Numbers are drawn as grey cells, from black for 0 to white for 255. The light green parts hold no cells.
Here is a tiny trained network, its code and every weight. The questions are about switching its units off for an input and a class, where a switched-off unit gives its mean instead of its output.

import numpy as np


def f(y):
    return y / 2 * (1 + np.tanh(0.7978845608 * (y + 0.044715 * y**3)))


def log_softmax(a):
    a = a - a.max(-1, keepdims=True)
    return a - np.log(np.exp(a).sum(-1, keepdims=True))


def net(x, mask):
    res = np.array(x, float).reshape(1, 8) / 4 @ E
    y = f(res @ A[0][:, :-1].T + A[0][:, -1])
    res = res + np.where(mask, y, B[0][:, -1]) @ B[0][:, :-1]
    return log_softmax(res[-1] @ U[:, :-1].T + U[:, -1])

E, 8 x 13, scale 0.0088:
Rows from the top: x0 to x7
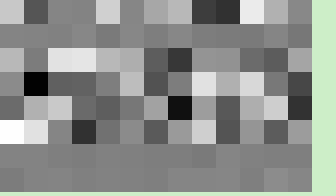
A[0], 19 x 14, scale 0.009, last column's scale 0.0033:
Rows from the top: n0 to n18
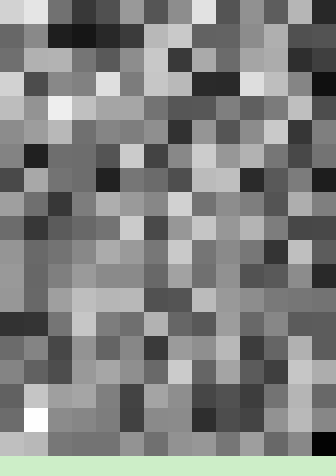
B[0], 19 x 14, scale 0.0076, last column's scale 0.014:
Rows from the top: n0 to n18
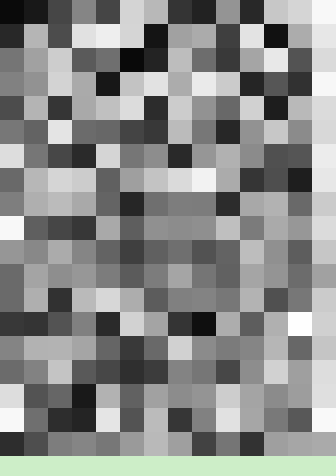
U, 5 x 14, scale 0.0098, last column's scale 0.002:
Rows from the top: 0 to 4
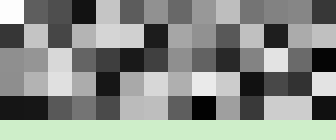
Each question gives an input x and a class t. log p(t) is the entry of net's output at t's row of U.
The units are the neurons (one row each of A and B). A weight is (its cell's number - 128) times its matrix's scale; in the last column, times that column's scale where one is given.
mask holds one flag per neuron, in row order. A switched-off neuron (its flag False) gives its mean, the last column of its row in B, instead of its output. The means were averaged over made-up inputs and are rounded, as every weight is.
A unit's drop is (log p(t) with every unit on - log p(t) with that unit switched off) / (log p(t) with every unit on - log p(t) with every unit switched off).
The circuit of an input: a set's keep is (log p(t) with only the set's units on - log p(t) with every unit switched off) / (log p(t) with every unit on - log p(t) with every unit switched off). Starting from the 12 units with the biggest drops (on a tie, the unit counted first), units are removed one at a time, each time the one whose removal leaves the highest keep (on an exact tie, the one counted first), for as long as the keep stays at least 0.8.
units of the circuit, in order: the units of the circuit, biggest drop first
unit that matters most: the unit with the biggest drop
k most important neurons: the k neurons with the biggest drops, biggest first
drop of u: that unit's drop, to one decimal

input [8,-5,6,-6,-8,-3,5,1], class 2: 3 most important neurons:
n15, n10, n8
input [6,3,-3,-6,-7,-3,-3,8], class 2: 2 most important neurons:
n15, n8
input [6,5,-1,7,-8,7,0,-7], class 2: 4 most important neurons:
n8, n15, n17, n10
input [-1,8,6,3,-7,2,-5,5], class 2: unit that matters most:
n15
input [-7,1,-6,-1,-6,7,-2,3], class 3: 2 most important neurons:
n7, n14
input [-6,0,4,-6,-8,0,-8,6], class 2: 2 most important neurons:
n15, n14
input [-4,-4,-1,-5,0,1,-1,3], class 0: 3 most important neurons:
n17, n3, n16
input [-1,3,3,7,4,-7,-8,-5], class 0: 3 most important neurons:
n6, n0, n9
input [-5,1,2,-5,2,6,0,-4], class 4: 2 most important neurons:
n0, n3
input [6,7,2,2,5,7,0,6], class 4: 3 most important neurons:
n0, n7, n18
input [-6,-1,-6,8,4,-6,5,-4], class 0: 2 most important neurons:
n9, n6
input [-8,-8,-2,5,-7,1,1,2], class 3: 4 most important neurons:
n7, n2, n5, n6
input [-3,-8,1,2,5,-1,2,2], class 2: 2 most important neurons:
n3, n2
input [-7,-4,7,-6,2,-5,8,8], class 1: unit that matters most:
n4
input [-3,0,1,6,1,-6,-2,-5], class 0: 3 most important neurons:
n6, n0, n9
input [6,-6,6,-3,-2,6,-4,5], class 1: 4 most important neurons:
n4, n7, n13, n12
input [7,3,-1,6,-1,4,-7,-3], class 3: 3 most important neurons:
n3, n17, n16
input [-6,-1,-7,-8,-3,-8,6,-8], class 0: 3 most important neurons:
n17, n16, n0
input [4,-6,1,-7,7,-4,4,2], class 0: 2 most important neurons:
n17, n16
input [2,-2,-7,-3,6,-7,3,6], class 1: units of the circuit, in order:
n1
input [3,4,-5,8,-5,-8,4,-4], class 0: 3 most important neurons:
n6, n9, n0
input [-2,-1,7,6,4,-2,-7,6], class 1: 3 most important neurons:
n12, n17, n16
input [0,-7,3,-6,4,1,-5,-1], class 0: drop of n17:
0.1
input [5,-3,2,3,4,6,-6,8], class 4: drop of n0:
0.8
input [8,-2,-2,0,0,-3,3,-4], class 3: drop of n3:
0.6
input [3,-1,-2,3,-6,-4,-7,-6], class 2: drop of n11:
0.0
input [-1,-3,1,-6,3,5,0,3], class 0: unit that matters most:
n17
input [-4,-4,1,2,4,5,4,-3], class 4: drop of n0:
1.3
